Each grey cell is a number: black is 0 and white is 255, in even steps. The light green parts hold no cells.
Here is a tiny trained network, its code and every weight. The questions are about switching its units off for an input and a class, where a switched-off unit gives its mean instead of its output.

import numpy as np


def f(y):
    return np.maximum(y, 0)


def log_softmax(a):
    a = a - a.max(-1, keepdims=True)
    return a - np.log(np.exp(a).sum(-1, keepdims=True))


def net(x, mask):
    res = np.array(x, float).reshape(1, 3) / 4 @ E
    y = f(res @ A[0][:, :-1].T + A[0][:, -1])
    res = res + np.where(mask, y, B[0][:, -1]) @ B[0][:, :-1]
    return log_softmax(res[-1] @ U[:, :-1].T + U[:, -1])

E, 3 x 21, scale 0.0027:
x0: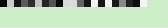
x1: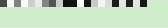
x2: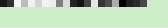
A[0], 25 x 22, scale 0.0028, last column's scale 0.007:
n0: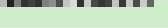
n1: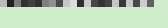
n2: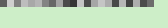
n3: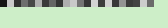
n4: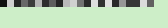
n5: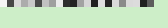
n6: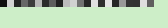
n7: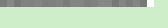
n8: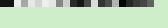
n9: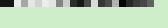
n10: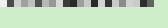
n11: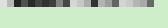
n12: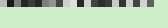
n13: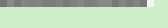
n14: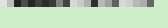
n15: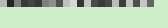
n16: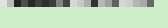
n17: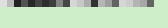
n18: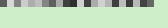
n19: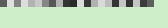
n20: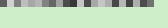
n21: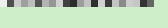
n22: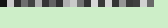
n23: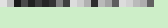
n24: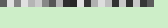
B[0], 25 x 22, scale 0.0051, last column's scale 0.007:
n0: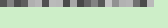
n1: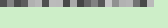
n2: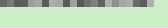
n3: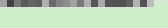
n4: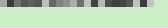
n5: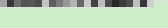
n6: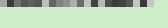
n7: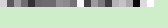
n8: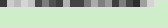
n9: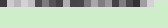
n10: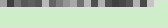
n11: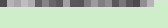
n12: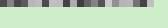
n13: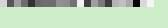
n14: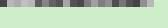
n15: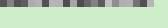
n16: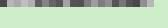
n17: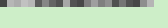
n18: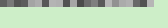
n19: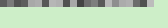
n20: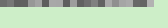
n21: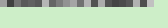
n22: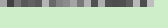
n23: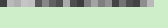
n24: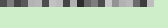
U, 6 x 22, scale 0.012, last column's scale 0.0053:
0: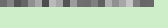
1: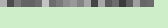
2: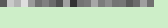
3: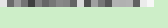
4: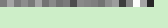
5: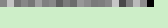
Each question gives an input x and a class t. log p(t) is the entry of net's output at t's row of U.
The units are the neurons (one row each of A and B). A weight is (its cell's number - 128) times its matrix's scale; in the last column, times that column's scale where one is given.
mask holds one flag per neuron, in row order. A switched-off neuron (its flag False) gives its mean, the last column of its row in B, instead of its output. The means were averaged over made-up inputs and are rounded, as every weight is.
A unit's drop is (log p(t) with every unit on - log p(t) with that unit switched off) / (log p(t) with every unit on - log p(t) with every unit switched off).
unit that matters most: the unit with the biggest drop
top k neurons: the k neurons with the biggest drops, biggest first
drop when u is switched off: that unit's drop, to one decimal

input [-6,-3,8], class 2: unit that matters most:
n8
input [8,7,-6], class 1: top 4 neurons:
n6, n4, n22, n3
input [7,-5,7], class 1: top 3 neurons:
n6, n4, n22
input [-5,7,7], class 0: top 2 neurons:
n24, n19
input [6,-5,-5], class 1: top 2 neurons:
n6, n4
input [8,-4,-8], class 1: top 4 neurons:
n6, n4, n22, n3
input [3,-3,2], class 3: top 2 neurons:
n5, n24
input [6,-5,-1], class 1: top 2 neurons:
n6, n4
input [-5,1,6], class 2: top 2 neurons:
n8, n9
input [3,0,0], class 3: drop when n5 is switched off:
0.3
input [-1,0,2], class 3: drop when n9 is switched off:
0.0
